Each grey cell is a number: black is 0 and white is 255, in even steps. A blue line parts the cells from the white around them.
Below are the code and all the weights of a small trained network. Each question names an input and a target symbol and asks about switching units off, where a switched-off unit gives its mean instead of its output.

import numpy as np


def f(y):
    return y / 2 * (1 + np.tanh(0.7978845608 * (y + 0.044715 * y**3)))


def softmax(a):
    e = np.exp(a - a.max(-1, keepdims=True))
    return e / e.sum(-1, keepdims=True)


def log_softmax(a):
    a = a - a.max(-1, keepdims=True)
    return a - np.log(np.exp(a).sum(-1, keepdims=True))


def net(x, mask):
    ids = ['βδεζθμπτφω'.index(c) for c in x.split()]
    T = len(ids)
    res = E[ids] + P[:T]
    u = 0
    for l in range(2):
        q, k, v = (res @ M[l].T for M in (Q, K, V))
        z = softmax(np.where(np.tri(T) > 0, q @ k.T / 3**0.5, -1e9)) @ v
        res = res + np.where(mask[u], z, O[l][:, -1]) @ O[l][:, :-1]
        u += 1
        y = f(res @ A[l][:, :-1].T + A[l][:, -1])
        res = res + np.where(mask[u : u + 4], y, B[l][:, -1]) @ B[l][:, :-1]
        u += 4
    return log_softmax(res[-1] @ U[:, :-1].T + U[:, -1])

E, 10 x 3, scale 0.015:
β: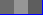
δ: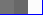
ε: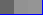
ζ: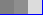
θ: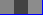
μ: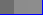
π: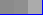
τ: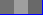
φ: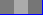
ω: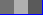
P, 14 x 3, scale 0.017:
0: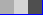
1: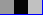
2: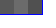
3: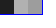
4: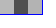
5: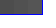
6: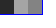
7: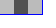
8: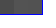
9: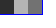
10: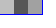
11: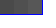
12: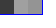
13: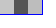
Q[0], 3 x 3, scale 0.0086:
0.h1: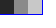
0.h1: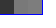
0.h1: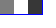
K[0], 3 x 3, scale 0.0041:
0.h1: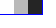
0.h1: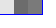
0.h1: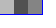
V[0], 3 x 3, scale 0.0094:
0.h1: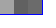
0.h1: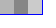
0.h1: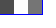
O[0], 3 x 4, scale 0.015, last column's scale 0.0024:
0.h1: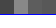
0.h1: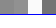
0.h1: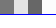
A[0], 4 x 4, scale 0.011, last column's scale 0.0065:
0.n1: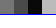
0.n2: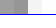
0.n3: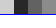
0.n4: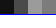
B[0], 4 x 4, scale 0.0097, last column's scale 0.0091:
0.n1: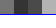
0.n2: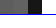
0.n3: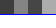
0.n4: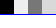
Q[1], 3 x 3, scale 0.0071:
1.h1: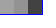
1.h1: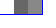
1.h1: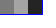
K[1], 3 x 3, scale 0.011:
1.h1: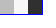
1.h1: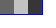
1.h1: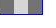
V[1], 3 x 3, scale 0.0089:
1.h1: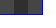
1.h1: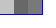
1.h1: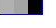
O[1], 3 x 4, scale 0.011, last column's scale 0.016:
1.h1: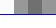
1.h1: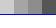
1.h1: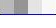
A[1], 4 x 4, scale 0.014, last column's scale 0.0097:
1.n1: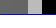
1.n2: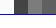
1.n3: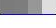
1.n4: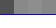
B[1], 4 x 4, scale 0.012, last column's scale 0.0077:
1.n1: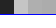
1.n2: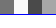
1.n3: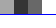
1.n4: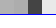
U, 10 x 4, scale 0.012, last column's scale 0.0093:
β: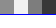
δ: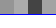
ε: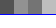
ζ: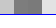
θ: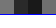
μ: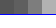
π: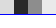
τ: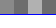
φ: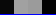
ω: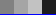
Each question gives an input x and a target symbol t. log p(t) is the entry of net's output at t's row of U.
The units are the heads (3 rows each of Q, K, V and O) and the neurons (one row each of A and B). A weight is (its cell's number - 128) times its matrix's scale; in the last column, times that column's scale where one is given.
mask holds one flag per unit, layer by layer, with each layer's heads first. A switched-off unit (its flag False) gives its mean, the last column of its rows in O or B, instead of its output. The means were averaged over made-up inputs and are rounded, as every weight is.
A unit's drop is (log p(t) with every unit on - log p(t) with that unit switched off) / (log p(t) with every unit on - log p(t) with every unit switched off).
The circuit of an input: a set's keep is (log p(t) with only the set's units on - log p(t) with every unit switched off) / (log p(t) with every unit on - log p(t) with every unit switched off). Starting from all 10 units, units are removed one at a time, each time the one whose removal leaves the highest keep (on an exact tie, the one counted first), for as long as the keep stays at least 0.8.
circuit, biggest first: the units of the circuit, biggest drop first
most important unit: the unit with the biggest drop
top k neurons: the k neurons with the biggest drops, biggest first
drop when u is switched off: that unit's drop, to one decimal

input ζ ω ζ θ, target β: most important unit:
0.n4
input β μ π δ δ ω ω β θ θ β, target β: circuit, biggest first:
[1.n2, 0.n4, 1.h1]
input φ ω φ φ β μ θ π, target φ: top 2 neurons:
[1.n1, 0.n2]
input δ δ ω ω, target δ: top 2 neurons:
[0.n2, 1.n1]
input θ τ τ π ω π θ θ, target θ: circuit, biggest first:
[0.n2, 0.n3]
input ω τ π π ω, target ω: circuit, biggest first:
[1.h1, 0.h1]
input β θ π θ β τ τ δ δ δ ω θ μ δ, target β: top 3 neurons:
[1.n2, 0.n4, 0.n1]
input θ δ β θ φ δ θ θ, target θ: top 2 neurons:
[0.n3, 0.n2]
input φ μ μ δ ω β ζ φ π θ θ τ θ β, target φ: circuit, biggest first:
[1.h1, 0.h1, 0.n2]
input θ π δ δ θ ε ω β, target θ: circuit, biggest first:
[1.h1, 0.n4, 0.h1]
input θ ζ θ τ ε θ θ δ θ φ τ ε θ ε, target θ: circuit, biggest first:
[0.n2, 1.h1]
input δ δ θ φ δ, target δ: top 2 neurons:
[1.n2, 0.n4]
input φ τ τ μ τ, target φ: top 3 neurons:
[1.n1, 0.n2, 0.n1]
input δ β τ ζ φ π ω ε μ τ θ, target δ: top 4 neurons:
[0.n2, 1.n2, 0.n4, 1.n3]
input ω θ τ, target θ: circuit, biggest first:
[0.h1]
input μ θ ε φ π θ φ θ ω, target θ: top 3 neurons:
[0.n1, 1.n1, 1.n2]
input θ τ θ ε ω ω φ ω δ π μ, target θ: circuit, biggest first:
[1.h1, 0.n4, 0.n2]
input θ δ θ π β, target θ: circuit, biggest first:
[0.h1, 1.h1]
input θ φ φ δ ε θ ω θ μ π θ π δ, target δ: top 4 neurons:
[0.n4, 1.n4, 1.n1, 0.n2]
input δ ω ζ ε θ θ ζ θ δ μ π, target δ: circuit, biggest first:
[0.n2, 1.n2, 0.n4]
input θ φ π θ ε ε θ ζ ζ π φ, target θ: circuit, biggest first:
[1.h1, 0.n2, 0.n4]
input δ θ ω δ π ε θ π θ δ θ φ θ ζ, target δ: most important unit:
1.n2
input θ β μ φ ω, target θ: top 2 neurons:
[0.n4, 0.n2]
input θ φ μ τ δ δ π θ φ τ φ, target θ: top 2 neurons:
[0.n4, 0.n2]
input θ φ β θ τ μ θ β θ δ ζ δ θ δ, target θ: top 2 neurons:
[0.n2, 0.n3]
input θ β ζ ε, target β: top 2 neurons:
[1.n4, 0.n4]
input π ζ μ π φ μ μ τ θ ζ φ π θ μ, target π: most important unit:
1.h1
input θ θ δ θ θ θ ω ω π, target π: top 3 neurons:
[0.n4, 0.n2, 0.n3]
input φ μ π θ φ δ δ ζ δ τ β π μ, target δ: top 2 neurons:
[1.n1, 1.n4]
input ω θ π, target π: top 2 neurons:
[0.n2, 1.n1]
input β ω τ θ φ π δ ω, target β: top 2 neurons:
[1.n2, 0.n4]
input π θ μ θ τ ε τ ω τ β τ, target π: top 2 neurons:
[0.n4, 0.n2]
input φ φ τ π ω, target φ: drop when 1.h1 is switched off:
1.5
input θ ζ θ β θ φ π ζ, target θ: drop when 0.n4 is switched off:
0.2
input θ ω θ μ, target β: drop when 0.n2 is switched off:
0.2
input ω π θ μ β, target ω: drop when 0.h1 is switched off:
1.5
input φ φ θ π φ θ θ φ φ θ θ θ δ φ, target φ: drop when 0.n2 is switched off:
0.4
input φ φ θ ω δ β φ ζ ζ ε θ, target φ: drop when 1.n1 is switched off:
0.6
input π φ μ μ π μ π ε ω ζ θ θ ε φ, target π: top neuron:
[0.n4]
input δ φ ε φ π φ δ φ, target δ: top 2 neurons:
[0.n2, 1.n2]
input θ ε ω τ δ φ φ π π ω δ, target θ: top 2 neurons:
[0.n2, 0.n4]
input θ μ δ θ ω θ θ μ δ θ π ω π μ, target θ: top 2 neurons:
[0.n2, 0.n3]
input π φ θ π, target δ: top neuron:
[1.n1]
